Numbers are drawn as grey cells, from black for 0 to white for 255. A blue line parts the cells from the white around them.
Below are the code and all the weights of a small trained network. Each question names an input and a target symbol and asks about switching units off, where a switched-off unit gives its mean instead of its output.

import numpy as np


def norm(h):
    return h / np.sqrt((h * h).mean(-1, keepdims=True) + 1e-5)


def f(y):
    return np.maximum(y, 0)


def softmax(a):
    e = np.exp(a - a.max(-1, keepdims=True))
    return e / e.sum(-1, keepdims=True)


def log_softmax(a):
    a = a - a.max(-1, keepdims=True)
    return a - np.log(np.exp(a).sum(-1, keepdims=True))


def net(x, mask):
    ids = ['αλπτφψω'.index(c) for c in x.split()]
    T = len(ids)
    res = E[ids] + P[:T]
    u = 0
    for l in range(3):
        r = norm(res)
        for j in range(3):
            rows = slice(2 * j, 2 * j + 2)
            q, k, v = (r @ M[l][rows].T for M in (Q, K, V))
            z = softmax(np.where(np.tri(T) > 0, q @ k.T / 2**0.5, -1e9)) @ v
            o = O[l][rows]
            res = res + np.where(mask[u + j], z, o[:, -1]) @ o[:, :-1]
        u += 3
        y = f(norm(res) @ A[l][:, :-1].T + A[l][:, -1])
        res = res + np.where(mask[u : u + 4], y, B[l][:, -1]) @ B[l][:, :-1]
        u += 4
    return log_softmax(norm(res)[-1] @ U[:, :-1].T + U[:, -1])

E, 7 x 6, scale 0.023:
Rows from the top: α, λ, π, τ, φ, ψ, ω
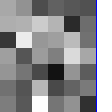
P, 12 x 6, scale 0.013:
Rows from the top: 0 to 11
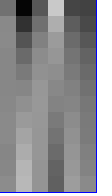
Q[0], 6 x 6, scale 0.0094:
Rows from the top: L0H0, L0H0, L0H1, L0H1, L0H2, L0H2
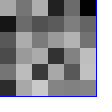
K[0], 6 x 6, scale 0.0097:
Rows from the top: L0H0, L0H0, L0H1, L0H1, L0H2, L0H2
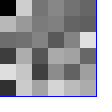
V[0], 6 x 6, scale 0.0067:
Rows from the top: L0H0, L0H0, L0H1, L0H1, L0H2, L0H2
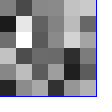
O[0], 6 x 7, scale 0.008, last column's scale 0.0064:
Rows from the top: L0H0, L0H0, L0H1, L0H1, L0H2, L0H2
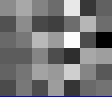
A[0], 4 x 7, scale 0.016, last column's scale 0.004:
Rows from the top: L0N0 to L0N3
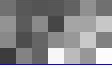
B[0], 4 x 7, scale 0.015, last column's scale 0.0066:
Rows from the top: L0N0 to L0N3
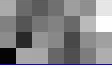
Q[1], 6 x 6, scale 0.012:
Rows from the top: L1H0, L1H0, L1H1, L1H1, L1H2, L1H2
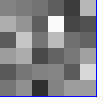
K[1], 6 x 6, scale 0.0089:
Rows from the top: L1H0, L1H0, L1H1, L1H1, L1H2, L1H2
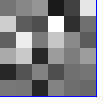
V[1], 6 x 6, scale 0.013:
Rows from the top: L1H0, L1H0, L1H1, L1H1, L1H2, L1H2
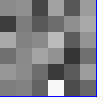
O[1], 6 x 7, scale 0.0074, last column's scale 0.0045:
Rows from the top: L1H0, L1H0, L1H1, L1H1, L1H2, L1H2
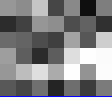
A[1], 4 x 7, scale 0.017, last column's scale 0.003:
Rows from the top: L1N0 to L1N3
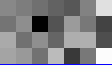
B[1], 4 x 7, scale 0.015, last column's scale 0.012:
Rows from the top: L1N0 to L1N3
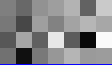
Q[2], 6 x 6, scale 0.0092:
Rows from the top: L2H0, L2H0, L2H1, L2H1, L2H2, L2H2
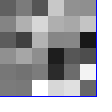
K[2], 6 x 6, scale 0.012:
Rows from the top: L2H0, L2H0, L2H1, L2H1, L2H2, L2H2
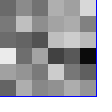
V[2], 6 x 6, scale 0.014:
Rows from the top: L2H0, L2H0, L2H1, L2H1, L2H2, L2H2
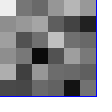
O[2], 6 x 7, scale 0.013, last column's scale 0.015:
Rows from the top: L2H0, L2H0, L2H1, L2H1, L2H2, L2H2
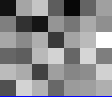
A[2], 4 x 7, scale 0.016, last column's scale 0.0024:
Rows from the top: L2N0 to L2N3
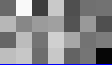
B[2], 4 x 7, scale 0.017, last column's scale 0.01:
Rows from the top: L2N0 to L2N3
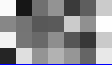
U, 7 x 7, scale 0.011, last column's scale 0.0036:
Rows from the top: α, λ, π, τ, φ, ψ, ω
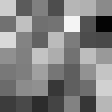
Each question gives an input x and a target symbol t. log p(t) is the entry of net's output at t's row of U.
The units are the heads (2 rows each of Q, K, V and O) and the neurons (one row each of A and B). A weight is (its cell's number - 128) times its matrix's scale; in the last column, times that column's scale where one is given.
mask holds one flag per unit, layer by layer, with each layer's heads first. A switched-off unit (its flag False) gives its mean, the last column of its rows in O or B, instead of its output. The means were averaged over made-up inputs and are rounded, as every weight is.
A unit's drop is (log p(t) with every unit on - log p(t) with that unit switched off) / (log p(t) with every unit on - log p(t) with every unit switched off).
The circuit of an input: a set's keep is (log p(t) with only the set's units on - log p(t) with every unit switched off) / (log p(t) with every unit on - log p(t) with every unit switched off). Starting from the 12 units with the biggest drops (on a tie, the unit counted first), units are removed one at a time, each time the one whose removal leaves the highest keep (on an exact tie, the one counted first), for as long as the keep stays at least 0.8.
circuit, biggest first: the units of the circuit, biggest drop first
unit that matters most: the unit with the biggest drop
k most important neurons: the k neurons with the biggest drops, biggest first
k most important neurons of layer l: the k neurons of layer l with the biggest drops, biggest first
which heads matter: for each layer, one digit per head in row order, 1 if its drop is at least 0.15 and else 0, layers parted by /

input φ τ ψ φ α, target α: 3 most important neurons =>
L1N2, L1N3, L2N3
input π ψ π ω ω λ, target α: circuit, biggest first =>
L1N2
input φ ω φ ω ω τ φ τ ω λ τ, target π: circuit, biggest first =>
L1N2, L2N0
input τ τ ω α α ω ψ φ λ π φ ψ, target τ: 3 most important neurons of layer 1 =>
L1N1, L1N2, L1N3
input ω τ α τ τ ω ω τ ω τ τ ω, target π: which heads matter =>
000 / 100 / 000
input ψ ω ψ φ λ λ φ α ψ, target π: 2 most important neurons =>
L1N2, L2N0
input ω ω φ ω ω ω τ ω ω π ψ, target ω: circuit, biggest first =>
L0H0, L1H0
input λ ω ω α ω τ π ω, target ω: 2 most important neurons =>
L1N2, L2N3
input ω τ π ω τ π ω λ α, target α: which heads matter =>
110 / 110 / 101
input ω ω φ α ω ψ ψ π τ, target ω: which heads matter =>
010 / 000 / 011
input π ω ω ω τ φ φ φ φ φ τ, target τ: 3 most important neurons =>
L1N1, L0N2, L0N1
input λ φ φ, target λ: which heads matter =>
000 / 011 / 011
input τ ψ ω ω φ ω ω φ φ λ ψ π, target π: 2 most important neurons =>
L2N2, L1N0
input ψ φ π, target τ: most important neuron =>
L0N3
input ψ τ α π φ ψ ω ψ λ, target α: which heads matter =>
010 / 100 / 101
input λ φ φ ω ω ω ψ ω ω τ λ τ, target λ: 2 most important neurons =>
L0N2, L0N1
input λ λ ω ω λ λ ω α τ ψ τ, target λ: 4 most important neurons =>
L0N2, L0N1, L1N2, L1N3
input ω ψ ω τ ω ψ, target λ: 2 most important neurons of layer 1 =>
L1N0, L1N2
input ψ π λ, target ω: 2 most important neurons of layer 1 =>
L1N0, L1N3
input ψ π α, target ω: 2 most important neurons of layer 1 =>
L1N1, L1N0
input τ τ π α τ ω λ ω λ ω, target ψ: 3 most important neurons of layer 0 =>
L0N0, L0N3, L0N1
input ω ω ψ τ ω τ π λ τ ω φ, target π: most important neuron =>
L1N2
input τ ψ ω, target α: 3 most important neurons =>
L1N2, L0N0, L2N3
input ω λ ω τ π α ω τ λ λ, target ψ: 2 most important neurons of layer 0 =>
L0N3, L0N0
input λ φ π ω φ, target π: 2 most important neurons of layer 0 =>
L0N0, L0N1
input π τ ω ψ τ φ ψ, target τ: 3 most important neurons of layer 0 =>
L0N1, L0N3, L0N0
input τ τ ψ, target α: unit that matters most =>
L0H0
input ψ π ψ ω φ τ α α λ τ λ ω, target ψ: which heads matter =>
000 / 010 / 011
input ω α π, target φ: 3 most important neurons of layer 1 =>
L1N2, L1N0, L1N1
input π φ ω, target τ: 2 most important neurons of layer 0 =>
L0N3, L0N0
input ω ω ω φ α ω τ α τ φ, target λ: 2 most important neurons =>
L1N1, L1N2
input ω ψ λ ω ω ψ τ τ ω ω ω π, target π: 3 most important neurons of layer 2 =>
L2N2, L2N0, L2N1
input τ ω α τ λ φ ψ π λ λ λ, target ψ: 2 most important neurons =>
L0N3, L2N1
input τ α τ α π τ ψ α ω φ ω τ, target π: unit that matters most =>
L2N2
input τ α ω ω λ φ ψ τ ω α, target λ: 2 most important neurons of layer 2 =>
L2N0, L2N2
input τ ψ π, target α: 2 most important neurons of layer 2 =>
L2N3, L2N0
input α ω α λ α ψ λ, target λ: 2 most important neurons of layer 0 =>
L0N0, L0N3
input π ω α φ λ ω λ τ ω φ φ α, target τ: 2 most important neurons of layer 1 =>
L1N1, L1N3
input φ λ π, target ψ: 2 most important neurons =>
L0N3, L1N2
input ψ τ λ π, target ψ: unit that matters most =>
L0N3
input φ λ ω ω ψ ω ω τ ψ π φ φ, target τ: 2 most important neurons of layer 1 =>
L1N1, L1N2
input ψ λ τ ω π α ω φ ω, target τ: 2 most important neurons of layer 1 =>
L1N1, L1N2
